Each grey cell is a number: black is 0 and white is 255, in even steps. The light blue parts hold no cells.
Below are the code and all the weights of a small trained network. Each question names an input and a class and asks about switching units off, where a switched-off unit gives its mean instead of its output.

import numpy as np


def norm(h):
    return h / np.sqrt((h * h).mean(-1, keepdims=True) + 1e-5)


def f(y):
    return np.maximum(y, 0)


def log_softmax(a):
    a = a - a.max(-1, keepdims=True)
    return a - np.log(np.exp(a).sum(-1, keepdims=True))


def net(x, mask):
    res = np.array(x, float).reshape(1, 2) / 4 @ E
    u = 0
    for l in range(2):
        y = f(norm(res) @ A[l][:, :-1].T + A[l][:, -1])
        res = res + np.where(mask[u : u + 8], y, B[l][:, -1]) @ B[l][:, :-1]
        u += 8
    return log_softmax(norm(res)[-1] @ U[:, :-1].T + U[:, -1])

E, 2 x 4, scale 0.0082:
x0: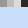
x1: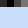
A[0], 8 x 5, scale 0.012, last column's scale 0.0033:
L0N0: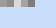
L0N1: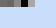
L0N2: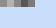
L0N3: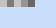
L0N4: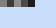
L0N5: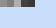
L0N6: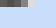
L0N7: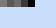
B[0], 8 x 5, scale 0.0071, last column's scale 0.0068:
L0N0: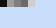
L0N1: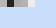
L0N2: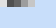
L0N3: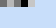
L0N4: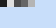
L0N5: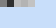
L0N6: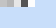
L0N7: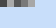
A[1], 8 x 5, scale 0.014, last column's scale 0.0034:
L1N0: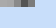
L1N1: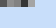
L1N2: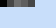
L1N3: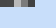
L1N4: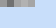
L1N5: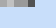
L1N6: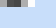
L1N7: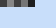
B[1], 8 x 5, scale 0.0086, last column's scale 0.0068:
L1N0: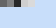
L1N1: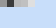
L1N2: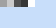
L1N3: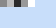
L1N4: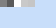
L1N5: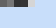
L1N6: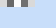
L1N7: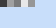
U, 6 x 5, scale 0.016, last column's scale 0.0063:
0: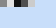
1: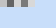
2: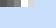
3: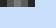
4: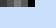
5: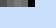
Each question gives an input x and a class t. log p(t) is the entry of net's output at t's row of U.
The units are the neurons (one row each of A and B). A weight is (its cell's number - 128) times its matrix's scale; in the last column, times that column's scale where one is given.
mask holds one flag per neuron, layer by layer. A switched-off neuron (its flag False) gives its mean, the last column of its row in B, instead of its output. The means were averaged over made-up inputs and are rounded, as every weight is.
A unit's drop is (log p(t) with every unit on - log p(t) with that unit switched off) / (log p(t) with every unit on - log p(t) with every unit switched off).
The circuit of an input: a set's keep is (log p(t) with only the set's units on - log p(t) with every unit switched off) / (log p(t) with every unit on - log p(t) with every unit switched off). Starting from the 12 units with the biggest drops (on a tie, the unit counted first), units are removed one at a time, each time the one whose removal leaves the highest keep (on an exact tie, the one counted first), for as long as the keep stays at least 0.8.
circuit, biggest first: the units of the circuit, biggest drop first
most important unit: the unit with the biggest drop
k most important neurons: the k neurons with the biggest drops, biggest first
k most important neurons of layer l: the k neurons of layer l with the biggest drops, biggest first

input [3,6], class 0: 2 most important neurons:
[L0N4, L1N3]
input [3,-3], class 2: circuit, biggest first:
[L1N2, L1N0, L0N6]
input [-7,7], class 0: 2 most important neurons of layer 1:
[L1N2, L1N1]
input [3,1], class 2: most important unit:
L0N1
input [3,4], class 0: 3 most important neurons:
[L0N4, L0N7, L1N3]
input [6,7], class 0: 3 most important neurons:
[L0N4, L1N2, L0N7]
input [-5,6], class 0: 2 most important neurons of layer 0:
[L0N1, L0N2]
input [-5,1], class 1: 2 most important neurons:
[L0N3, L0N0]
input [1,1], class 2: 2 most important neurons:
[L0N1, L0N4]
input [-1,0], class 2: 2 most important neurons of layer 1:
[L1N2, L1N0]
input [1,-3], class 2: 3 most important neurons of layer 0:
[L0N6, L0N0, L0N3]
